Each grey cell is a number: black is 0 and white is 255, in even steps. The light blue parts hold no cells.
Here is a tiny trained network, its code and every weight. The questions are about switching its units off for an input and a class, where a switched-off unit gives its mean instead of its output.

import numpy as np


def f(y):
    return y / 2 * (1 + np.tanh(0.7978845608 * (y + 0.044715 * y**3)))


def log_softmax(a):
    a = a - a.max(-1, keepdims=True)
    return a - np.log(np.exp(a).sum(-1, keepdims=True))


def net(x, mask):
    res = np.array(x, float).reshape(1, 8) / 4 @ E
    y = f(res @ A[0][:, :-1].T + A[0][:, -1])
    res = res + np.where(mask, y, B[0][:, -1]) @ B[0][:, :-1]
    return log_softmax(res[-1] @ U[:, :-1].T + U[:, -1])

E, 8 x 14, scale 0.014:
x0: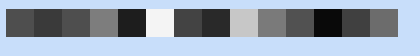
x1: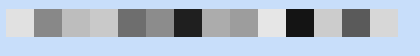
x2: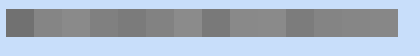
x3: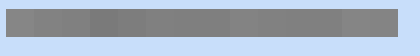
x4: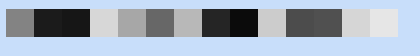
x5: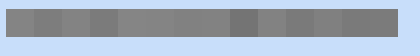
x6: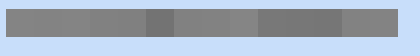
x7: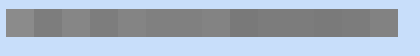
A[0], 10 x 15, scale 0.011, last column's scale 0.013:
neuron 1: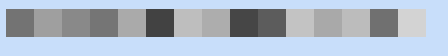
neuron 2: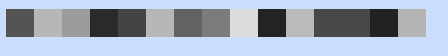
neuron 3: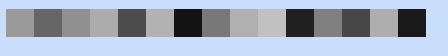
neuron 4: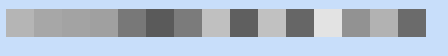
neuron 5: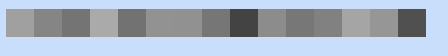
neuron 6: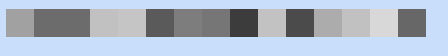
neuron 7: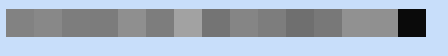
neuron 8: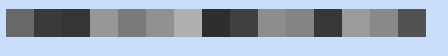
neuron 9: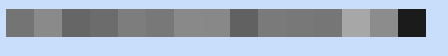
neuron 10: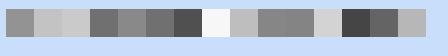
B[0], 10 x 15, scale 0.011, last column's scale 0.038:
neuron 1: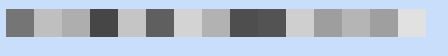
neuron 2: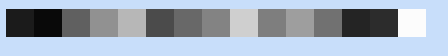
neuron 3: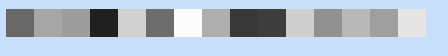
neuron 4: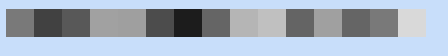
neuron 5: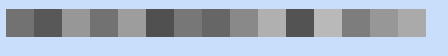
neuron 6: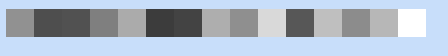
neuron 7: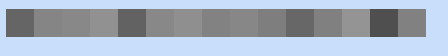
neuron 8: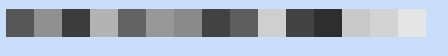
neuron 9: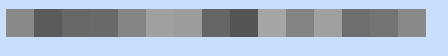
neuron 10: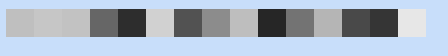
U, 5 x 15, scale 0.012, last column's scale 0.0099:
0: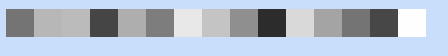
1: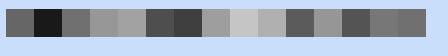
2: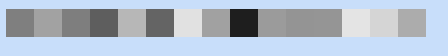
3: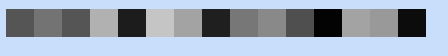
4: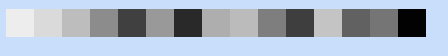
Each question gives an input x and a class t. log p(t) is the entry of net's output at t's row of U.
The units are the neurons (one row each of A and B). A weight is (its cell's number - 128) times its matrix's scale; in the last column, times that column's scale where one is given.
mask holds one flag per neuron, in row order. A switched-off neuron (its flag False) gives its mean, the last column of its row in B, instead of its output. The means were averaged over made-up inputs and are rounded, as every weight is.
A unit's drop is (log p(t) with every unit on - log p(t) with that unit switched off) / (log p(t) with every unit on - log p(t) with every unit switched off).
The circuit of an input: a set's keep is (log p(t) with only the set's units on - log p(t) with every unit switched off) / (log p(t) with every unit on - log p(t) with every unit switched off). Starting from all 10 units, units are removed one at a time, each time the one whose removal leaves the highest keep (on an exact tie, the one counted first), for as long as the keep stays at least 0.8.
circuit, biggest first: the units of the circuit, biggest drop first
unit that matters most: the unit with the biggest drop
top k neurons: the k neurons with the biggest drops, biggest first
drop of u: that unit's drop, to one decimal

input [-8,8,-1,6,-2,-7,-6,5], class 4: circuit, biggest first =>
neuron 10
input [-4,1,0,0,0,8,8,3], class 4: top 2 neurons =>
neuron 2; neuron 3
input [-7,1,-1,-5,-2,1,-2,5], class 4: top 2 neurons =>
neuron 3; neuron 10
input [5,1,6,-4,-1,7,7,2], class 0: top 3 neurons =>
neuron 6; neuron 4; neuron 3
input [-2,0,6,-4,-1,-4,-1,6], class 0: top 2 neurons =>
neuron 6; neuron 8
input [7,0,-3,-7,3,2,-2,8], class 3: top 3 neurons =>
neuron 1; neuron 8; neuron 6
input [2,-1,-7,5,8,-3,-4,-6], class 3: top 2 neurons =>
neuron 8; neuron 3
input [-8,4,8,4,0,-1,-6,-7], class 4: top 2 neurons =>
neuron 10; neuron 2
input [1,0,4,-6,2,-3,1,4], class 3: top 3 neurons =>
neuron 3; neuron 1; neuron 2
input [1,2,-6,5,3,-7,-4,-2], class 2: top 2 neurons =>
neuron 2; neuron 4
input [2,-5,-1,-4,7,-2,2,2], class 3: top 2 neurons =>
neuron 8; neuron 3
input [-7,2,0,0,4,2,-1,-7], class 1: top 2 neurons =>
neuron 4; neuron 3
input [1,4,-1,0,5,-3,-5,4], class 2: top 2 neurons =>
neuron 2; neuron 3
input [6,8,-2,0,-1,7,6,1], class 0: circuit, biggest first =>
neuron 3
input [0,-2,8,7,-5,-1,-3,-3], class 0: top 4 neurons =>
neuron 6; neuron 4; neuron 8; neuron 10
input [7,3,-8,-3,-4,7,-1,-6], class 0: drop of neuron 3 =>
0.5
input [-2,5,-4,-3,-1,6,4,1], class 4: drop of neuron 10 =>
0.2
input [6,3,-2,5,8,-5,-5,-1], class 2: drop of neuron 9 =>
0.0
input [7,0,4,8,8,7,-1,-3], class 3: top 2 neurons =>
neuron 8; neuron 1
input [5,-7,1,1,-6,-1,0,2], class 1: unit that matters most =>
neuron 2
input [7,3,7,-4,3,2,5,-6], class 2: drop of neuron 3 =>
0.5
